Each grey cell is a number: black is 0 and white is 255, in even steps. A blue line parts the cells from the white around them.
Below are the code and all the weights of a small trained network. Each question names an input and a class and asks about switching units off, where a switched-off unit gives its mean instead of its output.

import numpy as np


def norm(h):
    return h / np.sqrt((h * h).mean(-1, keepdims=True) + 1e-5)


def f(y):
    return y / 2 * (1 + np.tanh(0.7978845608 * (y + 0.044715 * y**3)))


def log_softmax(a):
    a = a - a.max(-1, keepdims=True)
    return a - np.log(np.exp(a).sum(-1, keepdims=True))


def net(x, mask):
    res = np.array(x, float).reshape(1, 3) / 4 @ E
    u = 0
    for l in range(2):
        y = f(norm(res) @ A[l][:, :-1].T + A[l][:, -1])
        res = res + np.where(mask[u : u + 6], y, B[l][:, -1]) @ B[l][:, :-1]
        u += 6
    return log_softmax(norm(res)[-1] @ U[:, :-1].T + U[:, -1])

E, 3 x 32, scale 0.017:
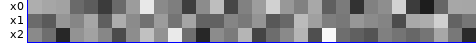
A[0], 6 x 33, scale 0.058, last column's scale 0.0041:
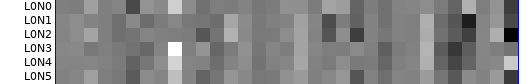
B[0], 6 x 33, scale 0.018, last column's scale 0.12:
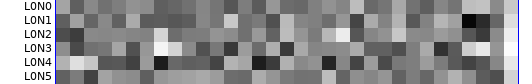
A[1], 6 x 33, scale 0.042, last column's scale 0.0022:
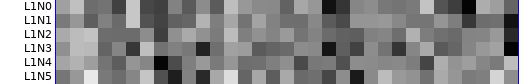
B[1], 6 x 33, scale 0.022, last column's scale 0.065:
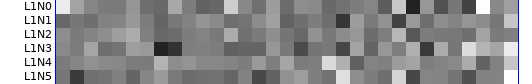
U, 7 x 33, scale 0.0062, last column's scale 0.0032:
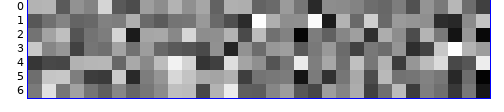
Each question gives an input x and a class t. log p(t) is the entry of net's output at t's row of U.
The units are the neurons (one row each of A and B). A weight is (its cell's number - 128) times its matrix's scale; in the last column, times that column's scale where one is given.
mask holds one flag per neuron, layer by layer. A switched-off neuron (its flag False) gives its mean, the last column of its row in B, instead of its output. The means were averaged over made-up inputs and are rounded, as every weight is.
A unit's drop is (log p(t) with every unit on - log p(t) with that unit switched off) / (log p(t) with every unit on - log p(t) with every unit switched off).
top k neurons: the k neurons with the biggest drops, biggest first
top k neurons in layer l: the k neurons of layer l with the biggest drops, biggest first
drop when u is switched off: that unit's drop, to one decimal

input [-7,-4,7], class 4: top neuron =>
[L0N4]
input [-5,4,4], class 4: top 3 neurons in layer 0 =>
[L0N4; L0N2; L0N1]
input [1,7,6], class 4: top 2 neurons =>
[L0N4; L0N3]
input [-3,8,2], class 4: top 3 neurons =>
[L0N4; L0N1; L0N2]
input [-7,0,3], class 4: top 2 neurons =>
[L0N4; L0N2]
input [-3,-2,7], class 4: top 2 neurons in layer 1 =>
[L1N0; L1N5]
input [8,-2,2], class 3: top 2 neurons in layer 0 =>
[L0N3; L0N4]
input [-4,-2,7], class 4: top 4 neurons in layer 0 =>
[L0N4; L0N1; L0N2; L0N3]
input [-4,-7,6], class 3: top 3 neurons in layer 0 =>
[L0N5; L0N2; L0N1]
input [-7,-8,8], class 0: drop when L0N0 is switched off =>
0.8
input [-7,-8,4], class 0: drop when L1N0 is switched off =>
0.3
